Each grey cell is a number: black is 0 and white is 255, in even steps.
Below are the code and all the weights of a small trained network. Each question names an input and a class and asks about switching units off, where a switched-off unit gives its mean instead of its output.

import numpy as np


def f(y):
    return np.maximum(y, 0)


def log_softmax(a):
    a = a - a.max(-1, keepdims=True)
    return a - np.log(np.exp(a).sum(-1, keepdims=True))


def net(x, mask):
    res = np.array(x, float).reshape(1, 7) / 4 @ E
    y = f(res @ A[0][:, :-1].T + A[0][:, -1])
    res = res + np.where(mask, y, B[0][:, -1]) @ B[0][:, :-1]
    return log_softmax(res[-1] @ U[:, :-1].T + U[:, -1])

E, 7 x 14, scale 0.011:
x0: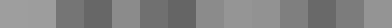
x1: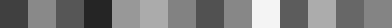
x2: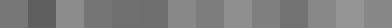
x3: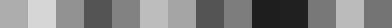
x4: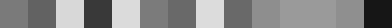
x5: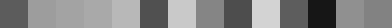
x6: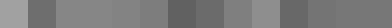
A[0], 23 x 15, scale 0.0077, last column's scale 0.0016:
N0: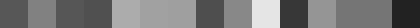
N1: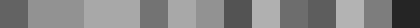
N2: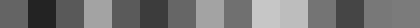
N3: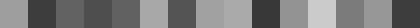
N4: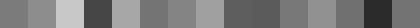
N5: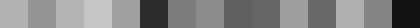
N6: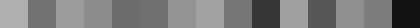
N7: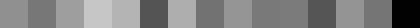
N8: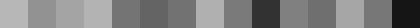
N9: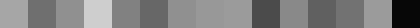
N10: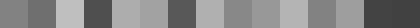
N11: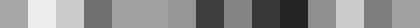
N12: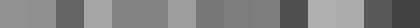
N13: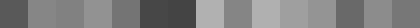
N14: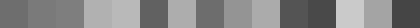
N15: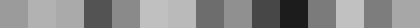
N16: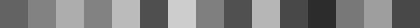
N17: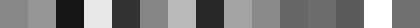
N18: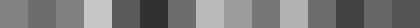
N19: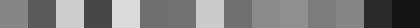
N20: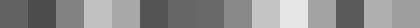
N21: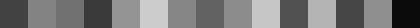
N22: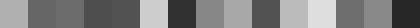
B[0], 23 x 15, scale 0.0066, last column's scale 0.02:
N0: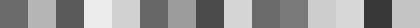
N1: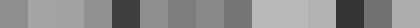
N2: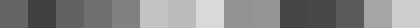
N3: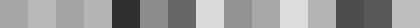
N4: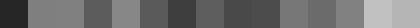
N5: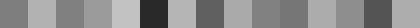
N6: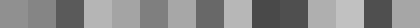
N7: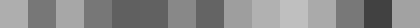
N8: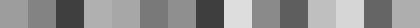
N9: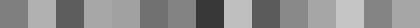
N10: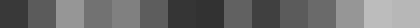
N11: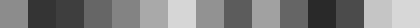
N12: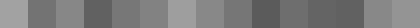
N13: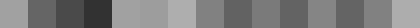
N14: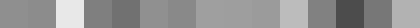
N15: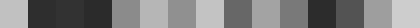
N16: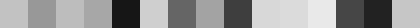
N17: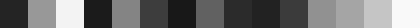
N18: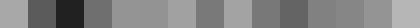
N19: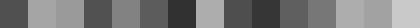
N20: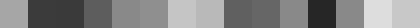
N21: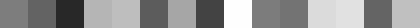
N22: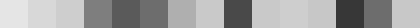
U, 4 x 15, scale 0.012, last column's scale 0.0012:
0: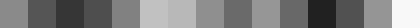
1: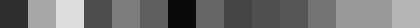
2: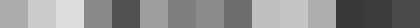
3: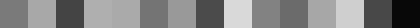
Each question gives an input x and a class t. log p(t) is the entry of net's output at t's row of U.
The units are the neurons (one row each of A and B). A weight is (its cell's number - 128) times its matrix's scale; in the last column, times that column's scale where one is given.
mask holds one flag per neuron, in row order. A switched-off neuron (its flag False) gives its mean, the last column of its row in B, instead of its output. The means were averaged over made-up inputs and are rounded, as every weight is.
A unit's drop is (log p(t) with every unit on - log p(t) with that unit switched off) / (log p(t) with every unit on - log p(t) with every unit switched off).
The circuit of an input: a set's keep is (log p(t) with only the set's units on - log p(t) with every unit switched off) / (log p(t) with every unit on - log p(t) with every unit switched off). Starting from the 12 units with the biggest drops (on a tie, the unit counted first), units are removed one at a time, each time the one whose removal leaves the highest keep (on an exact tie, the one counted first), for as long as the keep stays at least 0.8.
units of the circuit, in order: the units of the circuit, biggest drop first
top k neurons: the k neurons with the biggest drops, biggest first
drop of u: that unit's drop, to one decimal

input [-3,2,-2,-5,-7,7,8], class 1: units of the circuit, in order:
N17
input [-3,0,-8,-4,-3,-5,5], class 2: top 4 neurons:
N22, N11, N15, N3
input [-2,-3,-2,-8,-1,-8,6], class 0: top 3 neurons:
N20, N2, N18
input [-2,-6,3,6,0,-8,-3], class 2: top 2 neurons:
N22, N3
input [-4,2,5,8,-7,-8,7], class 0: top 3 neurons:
N11, N15, N16
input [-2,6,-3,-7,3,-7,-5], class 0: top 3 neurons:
N20, N2, N16
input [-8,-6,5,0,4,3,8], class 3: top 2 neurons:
N17, N8
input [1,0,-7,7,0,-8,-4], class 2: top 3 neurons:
N22, N3, N20
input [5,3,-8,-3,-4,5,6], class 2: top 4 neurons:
N16, N19, N10, N4
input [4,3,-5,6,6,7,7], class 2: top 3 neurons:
N16, N17, N1
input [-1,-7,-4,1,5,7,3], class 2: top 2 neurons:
N16, N1
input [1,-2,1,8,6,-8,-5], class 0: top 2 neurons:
N11, N15
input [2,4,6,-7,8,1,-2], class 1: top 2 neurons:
N19, N10
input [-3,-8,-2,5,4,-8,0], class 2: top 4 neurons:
N22, N3, N21, N0
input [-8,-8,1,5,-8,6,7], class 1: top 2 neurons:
N17, N21
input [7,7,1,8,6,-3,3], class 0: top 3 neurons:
N15, N11, N17
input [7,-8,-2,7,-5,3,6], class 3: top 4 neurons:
N8, N9, N5, N6
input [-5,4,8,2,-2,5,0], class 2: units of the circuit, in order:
N16
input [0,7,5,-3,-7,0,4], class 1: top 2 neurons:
N17, N8
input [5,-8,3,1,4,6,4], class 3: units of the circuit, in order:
N8
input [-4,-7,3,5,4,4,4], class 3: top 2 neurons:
N8, N5
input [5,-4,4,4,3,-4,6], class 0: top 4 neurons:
N17, N11, N16, N0
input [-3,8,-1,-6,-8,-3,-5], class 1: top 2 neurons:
N17, N8
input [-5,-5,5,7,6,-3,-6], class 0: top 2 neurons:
N11, N15
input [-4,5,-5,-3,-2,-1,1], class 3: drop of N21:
0.1
